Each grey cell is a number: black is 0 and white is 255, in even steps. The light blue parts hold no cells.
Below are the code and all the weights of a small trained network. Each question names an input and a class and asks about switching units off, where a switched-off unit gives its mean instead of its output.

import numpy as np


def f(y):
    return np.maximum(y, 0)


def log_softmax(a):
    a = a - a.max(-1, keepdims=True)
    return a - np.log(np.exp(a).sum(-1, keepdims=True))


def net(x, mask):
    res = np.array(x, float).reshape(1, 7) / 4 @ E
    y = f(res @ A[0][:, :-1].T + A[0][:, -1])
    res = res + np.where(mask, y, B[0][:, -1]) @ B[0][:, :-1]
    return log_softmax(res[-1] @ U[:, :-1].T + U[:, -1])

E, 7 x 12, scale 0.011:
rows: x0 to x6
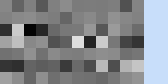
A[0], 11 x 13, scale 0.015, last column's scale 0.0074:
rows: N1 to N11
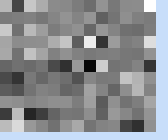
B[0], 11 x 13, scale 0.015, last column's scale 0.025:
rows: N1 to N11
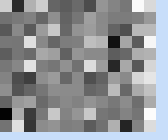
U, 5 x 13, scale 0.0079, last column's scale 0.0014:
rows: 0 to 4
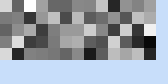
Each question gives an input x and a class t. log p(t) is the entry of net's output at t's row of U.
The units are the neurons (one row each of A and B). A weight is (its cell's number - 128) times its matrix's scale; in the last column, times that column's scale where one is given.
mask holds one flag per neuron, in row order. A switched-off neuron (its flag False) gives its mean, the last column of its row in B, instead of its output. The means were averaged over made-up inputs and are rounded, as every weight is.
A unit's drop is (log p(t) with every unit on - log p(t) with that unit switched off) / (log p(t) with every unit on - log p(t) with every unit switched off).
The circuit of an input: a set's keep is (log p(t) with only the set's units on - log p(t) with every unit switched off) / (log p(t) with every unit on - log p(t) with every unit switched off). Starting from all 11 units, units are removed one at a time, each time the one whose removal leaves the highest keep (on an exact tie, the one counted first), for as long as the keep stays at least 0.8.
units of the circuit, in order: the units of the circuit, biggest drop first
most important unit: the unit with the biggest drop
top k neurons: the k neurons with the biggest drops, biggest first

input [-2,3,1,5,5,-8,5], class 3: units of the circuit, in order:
(N11 N1)
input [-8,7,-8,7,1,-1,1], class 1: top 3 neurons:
(N11 N3 N4)
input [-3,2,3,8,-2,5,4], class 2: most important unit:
N6
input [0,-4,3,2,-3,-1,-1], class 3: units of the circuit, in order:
(N1 N4 N7)
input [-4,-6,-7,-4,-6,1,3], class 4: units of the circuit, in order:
(N6 N1)
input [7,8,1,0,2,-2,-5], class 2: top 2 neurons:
(N1 N7)
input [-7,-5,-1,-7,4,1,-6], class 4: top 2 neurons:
(N7 N6)
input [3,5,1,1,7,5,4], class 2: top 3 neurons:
(N6 N1 N11)
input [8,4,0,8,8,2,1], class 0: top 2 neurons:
(N6 N10)
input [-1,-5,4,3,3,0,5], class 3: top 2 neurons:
(N4 N1)
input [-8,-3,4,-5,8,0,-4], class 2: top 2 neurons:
(N4 N11)
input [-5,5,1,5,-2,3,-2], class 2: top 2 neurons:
(N1 N6)
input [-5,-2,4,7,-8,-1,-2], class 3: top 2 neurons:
(N11 N4)
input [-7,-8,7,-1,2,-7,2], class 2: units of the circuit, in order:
(N4)
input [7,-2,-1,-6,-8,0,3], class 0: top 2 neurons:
(N4 N11)
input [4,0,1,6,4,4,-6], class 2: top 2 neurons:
(N1 N6)
